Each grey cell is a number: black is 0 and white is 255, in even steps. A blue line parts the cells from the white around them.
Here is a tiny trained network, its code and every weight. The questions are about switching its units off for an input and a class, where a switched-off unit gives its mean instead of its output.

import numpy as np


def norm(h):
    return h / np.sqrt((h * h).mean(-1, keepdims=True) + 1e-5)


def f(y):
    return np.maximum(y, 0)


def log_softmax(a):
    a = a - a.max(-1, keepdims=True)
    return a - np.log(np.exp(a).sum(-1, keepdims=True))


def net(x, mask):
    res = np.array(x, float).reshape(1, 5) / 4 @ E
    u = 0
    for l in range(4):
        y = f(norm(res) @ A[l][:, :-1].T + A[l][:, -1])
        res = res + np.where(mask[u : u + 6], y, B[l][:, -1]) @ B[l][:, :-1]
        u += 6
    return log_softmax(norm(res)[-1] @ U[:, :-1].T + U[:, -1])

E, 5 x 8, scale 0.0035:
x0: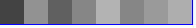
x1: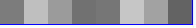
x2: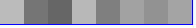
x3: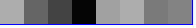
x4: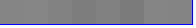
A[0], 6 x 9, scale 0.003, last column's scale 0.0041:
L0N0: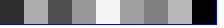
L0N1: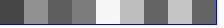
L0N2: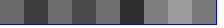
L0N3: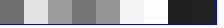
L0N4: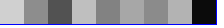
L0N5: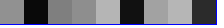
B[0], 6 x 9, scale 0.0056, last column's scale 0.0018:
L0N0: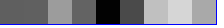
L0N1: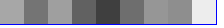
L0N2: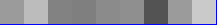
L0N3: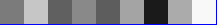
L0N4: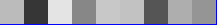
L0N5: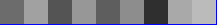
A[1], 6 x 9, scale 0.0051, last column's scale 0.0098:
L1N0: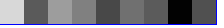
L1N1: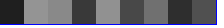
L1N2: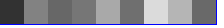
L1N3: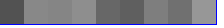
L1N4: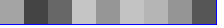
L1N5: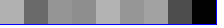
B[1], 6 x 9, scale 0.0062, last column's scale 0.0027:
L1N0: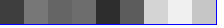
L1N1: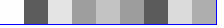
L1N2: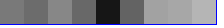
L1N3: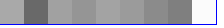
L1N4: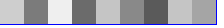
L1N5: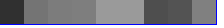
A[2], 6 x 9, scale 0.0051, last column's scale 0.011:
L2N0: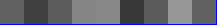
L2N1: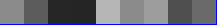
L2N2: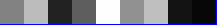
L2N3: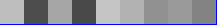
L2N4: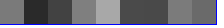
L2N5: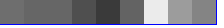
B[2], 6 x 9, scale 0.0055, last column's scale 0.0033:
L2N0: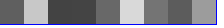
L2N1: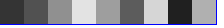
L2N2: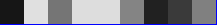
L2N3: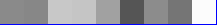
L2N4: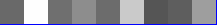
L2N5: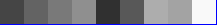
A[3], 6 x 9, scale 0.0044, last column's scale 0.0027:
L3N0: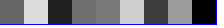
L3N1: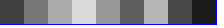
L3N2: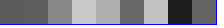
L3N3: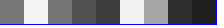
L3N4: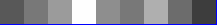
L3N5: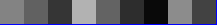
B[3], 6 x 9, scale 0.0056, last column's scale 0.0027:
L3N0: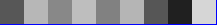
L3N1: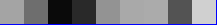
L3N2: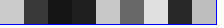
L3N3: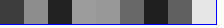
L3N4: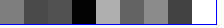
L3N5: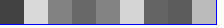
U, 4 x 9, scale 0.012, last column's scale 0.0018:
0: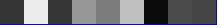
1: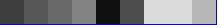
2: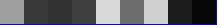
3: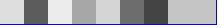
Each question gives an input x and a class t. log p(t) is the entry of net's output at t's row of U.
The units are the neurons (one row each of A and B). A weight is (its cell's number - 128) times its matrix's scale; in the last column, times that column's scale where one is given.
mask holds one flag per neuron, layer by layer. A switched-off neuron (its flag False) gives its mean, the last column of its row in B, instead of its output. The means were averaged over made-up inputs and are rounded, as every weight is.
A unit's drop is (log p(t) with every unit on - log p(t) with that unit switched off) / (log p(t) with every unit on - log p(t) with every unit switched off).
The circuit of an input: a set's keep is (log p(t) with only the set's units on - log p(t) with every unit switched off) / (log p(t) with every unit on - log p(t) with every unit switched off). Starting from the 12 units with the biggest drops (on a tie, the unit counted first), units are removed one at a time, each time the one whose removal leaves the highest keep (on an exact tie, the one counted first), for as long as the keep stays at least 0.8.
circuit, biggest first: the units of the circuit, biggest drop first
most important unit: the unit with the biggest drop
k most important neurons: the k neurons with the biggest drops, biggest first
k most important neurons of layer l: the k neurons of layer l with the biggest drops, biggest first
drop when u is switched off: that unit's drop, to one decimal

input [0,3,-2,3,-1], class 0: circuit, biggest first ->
L0N3
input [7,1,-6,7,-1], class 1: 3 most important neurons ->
L1N2, L0N1, L0N0
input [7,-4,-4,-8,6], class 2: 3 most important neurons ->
L1N0, L1N3, L3N4
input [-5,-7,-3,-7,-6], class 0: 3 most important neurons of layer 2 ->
L2N1, L2N3, L2N0
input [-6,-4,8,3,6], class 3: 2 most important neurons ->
L1N4, L0N4
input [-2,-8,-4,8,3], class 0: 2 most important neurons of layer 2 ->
L2N4, L2N0
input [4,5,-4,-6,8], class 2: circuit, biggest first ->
L3N4, L3N1
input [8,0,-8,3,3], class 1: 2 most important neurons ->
L1N2, L0N0
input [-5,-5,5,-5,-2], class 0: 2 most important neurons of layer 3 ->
L3N5, L3N2
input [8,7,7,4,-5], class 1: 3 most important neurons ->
L0N0, L0N1, L2N5
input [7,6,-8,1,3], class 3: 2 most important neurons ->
L1N1, L1N0
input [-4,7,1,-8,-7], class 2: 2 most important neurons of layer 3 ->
L3N4, L3N2
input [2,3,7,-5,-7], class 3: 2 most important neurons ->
L1N4, L2N1
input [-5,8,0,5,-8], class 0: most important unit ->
L0N3
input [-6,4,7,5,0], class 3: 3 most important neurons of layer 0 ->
L0N1, L0N4, L0N0
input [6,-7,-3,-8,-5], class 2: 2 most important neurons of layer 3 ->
L3N4, L3N1
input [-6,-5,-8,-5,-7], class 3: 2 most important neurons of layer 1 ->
L1N1, L1N3
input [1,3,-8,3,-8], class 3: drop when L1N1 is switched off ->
1.3
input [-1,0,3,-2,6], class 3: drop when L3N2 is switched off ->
0.0
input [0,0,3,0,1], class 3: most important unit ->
L1N4
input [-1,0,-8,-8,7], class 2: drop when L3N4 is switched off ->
0.1
